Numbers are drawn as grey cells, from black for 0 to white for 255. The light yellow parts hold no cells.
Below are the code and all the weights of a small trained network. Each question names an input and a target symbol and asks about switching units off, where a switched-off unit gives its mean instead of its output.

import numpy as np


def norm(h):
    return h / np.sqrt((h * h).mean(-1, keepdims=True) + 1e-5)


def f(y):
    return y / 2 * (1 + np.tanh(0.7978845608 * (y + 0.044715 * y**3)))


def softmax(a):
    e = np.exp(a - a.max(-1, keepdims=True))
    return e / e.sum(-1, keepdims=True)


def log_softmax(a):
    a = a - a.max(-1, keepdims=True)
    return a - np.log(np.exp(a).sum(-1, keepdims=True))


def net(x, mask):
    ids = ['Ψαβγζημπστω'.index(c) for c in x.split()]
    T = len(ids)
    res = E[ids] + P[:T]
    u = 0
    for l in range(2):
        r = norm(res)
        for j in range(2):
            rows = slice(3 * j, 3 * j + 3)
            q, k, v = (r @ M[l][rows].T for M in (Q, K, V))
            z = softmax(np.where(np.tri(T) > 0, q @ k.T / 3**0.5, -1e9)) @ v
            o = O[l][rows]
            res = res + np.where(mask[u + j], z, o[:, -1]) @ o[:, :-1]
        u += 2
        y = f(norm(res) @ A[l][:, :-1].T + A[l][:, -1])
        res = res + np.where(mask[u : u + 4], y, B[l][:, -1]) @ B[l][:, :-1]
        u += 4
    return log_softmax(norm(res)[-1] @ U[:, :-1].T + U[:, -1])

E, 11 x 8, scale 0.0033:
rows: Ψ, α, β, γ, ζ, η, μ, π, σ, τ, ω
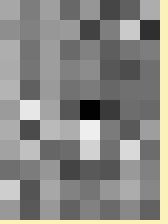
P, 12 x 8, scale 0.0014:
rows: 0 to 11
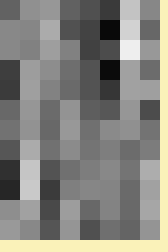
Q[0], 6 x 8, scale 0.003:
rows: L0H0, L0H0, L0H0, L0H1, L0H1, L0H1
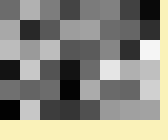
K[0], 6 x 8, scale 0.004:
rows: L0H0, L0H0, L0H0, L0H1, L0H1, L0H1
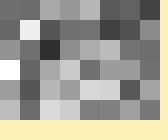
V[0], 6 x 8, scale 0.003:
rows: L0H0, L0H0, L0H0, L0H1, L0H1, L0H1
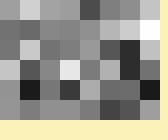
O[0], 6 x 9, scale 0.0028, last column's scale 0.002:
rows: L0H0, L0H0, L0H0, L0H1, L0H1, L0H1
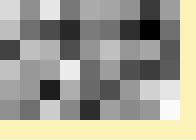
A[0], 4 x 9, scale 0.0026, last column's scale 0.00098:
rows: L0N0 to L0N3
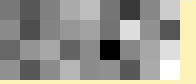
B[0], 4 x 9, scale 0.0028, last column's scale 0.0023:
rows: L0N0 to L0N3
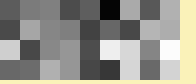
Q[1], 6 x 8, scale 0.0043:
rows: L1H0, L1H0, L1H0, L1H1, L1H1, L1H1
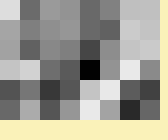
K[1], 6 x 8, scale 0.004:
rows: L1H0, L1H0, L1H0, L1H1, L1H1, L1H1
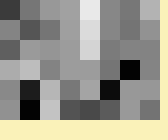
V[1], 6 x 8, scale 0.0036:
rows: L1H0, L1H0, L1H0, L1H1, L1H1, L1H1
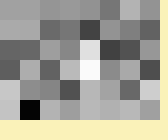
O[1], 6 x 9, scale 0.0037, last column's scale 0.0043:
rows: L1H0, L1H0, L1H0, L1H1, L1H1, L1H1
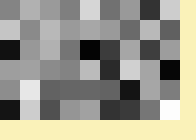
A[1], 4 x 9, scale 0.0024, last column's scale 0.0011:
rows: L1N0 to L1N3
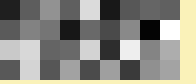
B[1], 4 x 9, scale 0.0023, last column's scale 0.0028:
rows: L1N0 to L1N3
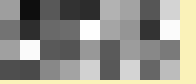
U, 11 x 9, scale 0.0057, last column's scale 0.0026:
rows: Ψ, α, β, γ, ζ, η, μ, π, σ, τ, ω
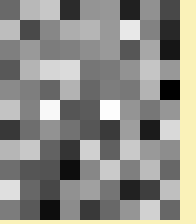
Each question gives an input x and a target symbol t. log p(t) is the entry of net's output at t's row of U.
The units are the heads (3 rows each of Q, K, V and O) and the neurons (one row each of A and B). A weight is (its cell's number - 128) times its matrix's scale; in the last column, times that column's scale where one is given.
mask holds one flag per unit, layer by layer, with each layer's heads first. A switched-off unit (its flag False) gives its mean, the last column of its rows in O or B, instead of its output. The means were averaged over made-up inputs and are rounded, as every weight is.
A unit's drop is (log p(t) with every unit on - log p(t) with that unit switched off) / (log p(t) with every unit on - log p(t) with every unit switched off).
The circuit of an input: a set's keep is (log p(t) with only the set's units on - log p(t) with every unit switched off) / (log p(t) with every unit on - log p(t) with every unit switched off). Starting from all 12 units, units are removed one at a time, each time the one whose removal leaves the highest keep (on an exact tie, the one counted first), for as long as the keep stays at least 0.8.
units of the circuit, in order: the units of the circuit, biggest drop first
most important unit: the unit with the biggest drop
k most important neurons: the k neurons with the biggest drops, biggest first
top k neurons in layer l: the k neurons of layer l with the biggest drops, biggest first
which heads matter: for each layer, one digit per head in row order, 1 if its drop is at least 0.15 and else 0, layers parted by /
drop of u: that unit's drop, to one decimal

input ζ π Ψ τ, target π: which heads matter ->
00 / 11
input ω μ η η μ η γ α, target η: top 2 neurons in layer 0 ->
(L0N3, L0N0)
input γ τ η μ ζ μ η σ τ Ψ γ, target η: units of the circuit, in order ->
(L1H1)
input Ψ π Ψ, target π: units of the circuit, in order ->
(L1H1, L1H0)
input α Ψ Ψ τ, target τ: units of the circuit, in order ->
(L1H0, L0N2)
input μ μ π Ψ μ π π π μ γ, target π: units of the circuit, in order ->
(L1H1, L1N2)
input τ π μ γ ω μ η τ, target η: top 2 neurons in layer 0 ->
(L0N3, L0N0)
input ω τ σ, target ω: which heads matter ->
11 / 10
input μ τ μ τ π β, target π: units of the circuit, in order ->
(L1H1, L0N3, L1N2)
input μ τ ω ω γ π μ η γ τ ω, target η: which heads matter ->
10 / 01
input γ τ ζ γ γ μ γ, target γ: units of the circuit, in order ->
(L0H0, L0H1)
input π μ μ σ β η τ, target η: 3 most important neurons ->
(L0N0, L0N3, L1N3)
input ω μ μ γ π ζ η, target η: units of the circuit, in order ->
(L1H1, L0N3)
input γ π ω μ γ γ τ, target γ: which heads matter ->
10 / 00
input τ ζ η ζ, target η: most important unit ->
L1H1
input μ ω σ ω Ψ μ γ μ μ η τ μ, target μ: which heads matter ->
00 / 10
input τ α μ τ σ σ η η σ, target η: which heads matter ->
00 / 01
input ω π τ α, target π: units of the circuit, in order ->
(L1H0, L1H1, L1N2, L0N3)
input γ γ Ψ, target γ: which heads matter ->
10 / 00
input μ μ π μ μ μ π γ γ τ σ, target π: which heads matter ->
00 / 01
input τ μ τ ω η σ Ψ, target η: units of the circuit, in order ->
(L1H1)
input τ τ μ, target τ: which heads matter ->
10 / 10
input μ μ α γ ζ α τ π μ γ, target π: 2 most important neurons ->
(L0N3, L0N0)
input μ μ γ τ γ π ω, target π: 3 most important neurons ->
(L0N3, L1N2, L0N0)
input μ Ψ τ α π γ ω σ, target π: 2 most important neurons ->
(L0N3, L1N2)
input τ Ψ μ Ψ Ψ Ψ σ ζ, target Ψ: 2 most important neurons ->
(L0N3, L0N0)
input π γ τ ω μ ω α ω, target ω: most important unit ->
L0H0
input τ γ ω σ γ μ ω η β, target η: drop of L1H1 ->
1.0
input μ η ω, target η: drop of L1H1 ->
0.8
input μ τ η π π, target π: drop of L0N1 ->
0.0
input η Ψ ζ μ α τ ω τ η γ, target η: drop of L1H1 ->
0.8
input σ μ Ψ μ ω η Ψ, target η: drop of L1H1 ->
0.6
